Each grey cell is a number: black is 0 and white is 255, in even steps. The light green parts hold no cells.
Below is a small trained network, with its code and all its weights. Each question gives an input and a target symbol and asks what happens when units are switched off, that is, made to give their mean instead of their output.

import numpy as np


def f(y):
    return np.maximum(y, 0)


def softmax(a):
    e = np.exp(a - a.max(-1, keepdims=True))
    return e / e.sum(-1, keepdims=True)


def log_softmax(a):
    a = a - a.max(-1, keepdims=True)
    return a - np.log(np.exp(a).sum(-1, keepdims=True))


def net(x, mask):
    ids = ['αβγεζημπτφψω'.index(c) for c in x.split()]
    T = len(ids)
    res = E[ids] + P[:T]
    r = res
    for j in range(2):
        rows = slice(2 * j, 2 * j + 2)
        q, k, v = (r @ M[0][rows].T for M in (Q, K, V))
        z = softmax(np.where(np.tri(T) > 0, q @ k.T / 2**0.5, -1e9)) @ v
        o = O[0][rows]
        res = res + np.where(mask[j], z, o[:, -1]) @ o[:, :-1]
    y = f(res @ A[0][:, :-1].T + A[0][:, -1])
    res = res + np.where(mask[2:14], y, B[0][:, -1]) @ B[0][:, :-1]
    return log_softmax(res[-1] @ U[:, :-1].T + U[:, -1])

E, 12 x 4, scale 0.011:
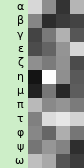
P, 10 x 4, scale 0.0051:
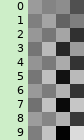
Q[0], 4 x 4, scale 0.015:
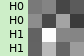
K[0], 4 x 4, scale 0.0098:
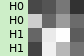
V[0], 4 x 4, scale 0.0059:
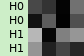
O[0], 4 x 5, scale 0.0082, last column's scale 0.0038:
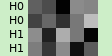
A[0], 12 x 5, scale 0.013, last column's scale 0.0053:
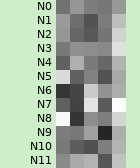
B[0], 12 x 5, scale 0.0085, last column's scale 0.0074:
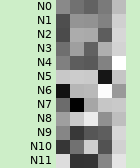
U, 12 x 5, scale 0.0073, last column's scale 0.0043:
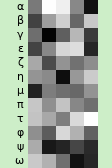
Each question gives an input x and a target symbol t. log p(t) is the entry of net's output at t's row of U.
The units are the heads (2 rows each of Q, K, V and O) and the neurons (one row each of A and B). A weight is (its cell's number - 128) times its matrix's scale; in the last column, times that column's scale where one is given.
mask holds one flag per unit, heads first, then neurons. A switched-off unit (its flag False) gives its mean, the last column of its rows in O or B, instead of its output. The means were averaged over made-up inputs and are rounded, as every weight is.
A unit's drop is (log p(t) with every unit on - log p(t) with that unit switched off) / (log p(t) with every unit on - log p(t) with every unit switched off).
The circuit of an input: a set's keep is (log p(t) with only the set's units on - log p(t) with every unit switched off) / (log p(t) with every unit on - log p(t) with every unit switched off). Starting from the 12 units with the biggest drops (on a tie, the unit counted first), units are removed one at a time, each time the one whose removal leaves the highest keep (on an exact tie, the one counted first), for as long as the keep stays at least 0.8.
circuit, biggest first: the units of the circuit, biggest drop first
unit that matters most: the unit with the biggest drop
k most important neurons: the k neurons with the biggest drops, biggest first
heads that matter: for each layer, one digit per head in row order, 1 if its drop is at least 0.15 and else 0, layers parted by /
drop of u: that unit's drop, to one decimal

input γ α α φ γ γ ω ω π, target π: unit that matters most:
N8
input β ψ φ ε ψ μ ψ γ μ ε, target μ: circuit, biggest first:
(H0; N8; N10; N11)
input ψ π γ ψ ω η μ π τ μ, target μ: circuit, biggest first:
(H0; N10; N11)
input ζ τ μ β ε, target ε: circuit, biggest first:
(N6; H1; N7)
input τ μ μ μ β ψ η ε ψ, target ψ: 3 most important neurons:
(N9; N8; N6)
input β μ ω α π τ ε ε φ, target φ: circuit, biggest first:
(N7; H1; N8; H0)
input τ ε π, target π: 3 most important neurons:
(N8; N5; N11)
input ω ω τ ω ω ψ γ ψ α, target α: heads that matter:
00
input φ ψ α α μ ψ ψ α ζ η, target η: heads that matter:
01
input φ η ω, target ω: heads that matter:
00
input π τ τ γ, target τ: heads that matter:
11
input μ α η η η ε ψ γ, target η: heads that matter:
01
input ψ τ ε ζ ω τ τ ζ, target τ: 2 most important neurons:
(N9; N10)
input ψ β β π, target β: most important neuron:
(N11)
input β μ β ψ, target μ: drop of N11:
0.2
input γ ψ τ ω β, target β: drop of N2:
0.1
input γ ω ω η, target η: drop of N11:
0.0
